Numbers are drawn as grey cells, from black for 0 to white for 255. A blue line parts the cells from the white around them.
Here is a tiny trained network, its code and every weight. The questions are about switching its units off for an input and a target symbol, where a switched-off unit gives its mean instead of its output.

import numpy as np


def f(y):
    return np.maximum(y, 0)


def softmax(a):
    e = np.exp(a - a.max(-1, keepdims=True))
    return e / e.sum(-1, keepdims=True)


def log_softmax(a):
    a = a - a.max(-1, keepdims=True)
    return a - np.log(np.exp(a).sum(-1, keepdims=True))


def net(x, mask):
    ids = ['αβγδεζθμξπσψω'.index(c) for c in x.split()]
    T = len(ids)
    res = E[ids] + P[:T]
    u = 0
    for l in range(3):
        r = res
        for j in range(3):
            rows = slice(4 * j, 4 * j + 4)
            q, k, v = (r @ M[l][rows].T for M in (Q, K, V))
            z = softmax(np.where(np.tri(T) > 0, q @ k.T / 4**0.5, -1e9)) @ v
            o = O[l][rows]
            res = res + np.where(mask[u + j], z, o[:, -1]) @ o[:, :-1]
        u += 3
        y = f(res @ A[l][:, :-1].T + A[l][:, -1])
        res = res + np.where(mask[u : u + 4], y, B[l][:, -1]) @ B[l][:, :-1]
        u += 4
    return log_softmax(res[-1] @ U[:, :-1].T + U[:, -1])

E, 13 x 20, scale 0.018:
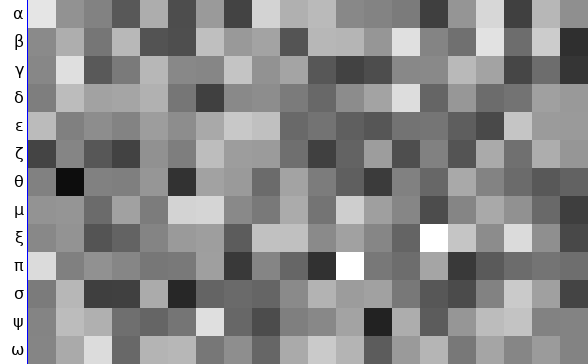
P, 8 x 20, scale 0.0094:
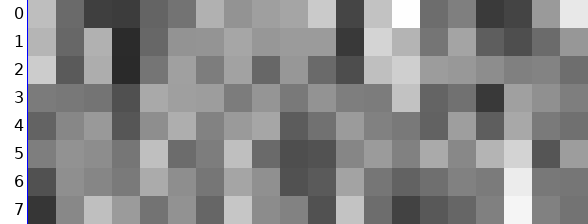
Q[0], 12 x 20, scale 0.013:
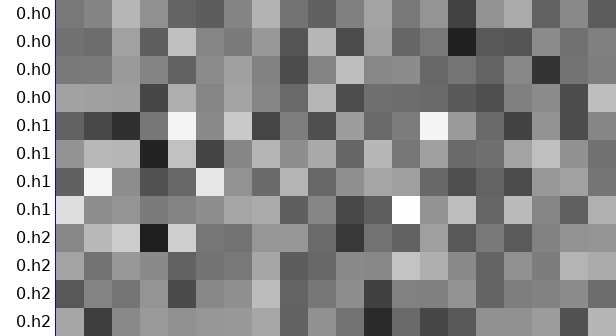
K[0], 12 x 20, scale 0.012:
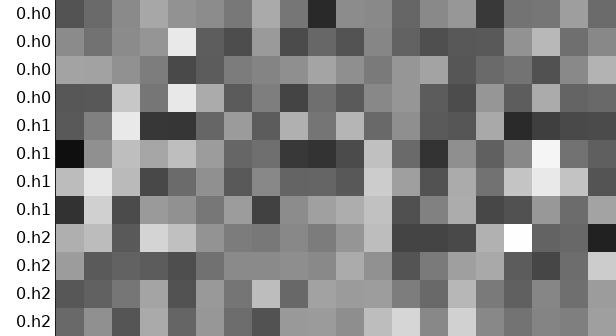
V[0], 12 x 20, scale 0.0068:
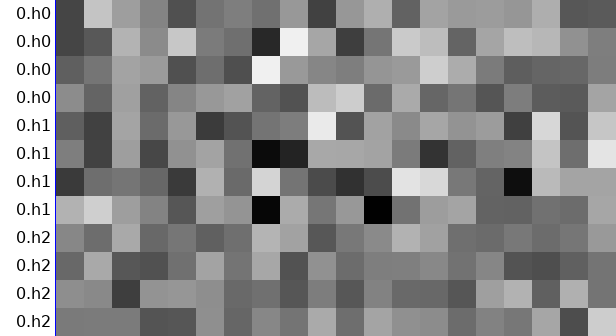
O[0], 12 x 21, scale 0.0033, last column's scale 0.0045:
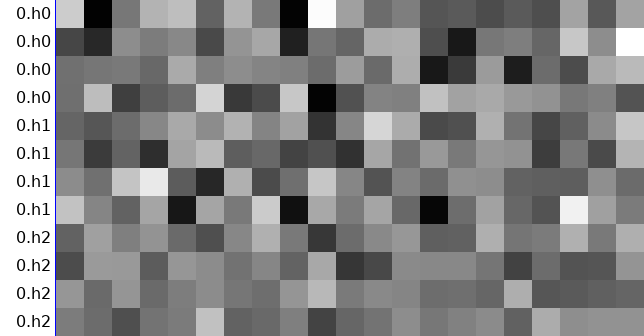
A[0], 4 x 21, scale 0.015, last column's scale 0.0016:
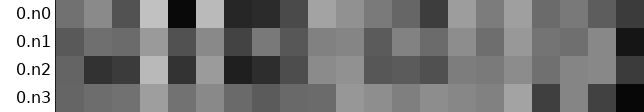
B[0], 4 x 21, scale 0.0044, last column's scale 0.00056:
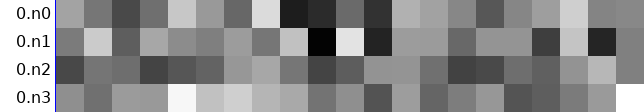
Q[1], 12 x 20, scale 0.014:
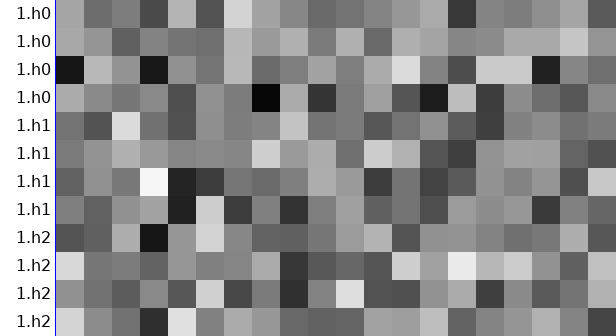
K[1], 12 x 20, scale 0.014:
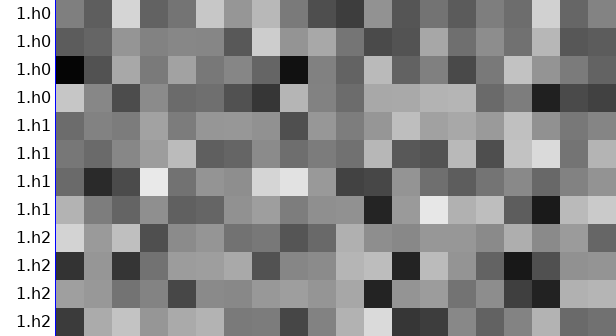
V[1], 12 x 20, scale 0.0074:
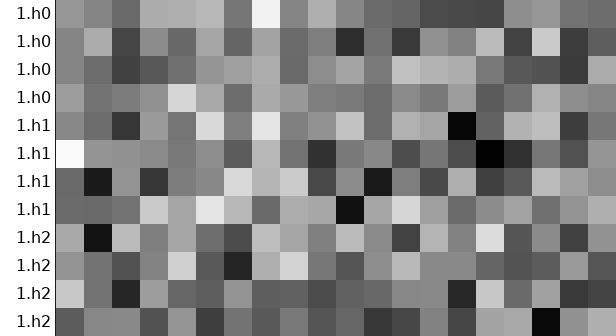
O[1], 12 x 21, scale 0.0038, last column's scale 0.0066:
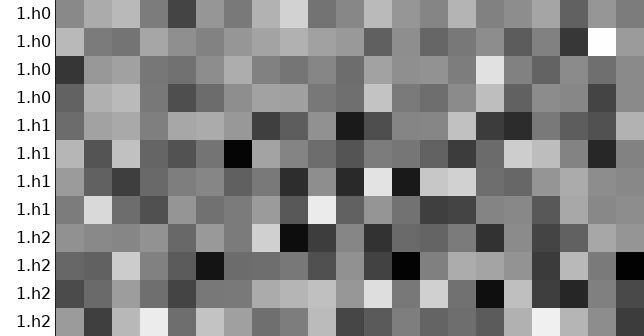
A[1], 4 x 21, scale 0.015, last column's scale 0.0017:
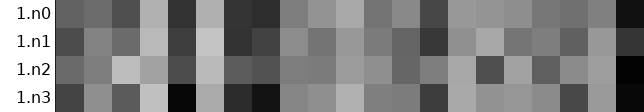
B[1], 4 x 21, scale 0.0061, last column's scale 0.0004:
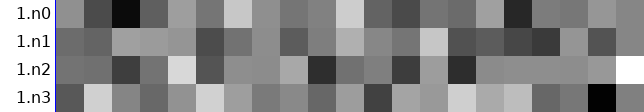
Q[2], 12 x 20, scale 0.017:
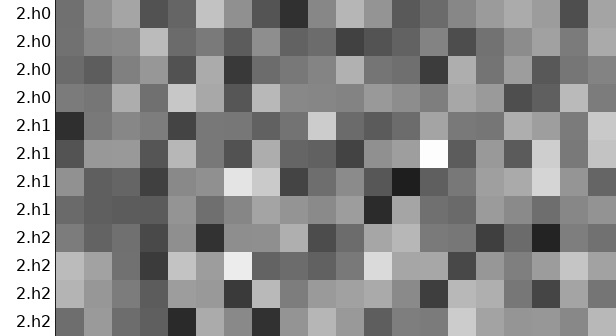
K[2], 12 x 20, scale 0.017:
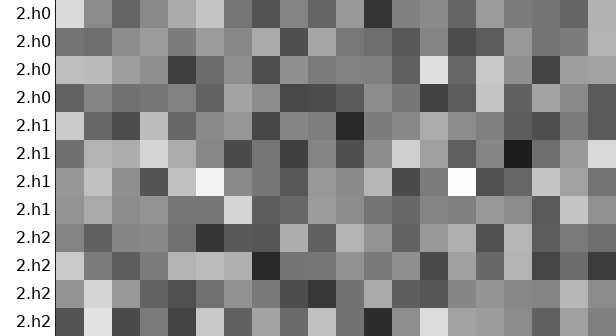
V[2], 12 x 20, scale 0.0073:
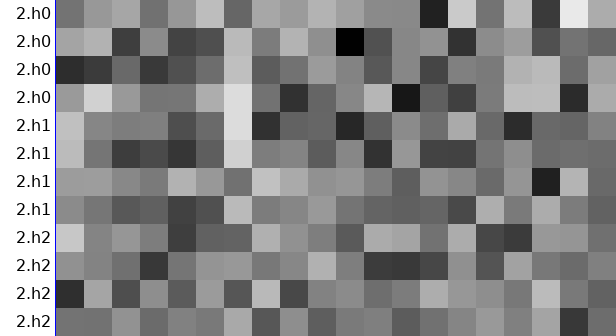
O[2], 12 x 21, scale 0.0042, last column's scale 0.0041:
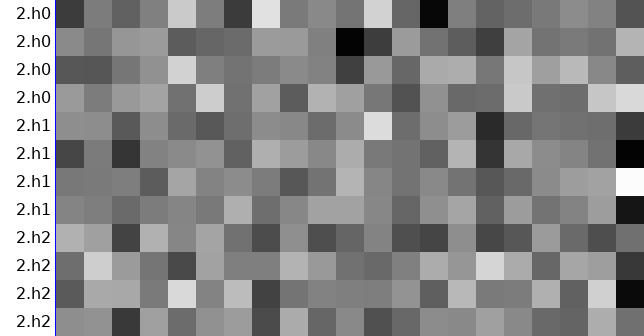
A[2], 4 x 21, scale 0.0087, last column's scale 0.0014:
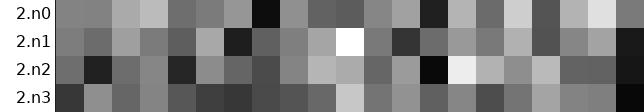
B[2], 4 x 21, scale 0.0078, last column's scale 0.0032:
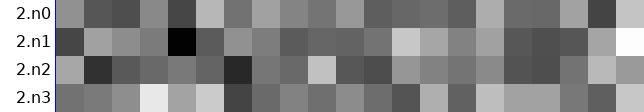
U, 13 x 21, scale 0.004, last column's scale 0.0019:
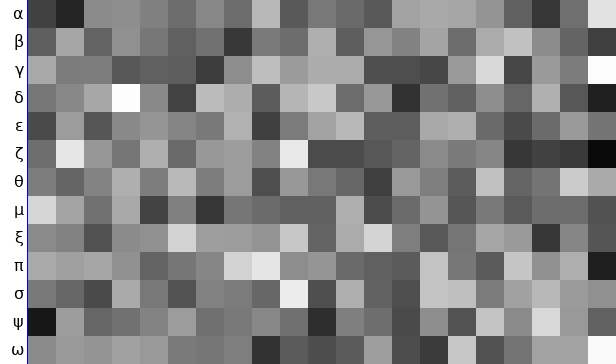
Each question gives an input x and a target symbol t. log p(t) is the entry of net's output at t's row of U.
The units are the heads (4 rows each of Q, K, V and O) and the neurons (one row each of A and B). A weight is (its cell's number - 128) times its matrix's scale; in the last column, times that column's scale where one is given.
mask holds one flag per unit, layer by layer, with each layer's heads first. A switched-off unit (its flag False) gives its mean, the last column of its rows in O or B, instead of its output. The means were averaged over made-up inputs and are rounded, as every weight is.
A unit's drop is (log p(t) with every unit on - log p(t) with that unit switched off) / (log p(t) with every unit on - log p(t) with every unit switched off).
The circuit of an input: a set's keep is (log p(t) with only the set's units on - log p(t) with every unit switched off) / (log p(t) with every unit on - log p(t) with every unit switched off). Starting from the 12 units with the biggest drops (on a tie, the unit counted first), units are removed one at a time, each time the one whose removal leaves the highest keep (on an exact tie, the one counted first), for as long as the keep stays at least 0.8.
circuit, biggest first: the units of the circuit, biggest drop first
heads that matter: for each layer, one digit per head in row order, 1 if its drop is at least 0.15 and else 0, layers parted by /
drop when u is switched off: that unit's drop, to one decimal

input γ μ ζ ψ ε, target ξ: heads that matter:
000 / 001 / 000
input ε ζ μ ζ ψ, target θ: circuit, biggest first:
(1.h0, 2.h0)
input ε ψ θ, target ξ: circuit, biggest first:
(1.h2)
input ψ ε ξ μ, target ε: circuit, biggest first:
(1.h1, 2.h0, 1.h2)
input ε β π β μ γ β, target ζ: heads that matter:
010 / 011 / 000
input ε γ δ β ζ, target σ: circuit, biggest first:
(1.h1, 1.h2, 0.h1)
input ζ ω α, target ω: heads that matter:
010 / 001 / 110
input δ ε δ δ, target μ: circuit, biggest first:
(0.h1, 1.h1, 2.h2)
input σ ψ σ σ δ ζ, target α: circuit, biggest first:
(1.h1, 1.h2)
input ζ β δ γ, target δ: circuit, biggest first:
(0.h1, 2.h2, 1.h2)
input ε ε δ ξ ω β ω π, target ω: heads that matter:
010 / 001 / 010
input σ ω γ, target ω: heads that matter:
000 / 001 / 010
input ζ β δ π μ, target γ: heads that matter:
000 / 011 / 000
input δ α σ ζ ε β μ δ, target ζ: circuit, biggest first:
(1.h1, 1.h2)
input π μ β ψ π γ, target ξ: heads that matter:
010 / 001 / 000
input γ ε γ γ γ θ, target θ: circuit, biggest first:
(1.h2, 2.h0)
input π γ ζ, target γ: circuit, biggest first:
(1.h1)
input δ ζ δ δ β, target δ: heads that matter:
100 / 000 / 000
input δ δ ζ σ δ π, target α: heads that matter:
010 / 011 / 100
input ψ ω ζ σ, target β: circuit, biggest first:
(1.h1, 2.h0)
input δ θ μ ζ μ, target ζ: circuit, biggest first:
(1.h1, 0.h1)
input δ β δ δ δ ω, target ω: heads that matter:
000 / 000 / 010
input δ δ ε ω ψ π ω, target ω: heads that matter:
000 / 001 / 010
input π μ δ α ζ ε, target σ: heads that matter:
000 / 011 / 100
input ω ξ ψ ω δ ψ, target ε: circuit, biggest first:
(2.h0)
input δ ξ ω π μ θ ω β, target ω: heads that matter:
010 / 001 / 010
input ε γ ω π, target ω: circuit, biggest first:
(1.h2)
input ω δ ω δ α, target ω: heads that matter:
000 / 001 / 010
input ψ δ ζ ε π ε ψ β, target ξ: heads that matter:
000 / 001 / 000
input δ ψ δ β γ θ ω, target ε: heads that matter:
000 / 001 / 100
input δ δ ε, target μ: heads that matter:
000 / 010 / 001
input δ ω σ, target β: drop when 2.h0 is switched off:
0.4
